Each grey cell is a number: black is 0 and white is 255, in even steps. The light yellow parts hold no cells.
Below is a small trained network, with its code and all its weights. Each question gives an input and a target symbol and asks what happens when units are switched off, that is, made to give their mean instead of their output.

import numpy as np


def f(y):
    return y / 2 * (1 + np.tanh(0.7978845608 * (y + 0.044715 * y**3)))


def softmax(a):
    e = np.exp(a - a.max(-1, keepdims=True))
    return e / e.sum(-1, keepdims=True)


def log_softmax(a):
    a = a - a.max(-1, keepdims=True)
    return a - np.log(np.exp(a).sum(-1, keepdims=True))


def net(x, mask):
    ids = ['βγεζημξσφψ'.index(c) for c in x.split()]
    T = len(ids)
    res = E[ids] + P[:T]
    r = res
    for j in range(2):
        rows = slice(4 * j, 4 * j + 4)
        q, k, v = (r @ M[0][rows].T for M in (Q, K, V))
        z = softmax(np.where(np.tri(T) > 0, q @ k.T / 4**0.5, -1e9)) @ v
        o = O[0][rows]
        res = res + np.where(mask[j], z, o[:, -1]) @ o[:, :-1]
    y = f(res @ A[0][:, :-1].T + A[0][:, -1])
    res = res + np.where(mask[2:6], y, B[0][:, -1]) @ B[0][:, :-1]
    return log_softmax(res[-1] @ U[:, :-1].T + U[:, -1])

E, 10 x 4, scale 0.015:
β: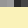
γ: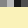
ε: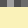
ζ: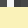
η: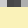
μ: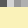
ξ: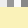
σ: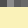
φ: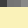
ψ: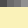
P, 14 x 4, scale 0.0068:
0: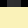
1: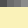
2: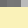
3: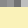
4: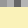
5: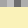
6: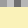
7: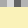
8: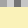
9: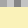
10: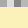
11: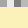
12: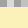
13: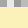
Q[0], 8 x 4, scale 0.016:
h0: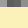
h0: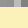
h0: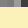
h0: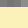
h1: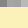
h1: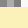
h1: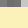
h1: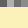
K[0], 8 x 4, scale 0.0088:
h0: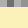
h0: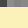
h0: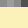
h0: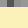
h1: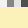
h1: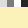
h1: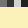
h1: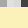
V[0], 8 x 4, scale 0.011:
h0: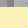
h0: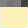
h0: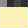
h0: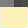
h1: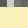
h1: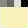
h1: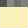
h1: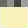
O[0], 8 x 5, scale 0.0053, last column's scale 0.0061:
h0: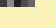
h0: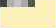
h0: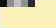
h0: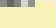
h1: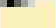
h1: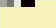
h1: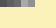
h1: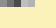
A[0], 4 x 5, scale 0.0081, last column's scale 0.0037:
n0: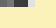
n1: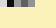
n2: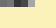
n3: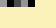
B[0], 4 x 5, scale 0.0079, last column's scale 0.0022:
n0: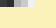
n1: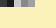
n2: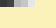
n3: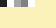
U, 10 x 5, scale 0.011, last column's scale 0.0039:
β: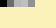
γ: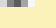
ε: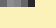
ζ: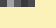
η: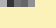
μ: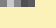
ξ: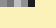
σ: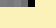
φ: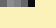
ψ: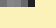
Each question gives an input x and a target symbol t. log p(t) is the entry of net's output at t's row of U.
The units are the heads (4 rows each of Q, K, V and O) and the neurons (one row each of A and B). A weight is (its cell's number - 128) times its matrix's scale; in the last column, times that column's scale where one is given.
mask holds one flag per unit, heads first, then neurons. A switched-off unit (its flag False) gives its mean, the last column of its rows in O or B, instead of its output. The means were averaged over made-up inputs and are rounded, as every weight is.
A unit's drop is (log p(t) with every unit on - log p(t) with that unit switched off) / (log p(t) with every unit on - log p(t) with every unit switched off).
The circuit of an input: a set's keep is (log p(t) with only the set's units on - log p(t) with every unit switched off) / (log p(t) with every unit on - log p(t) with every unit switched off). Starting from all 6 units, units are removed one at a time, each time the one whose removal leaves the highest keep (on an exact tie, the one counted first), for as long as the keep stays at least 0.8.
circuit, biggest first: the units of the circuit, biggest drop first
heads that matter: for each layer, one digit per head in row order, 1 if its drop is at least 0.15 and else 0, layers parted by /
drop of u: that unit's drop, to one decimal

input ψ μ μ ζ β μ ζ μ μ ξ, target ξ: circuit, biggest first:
(n1, h1)
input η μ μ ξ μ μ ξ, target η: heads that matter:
10
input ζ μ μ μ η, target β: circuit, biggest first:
(n3, n1)
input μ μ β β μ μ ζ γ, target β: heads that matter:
01
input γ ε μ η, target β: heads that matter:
00
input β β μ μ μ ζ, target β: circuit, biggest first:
(n0)
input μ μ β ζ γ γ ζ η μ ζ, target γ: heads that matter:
11
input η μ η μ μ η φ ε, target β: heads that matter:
11
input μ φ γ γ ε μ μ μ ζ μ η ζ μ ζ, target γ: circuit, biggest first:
(h0, h1)
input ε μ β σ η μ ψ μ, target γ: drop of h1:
0.2
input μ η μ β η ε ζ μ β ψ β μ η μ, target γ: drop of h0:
0.1
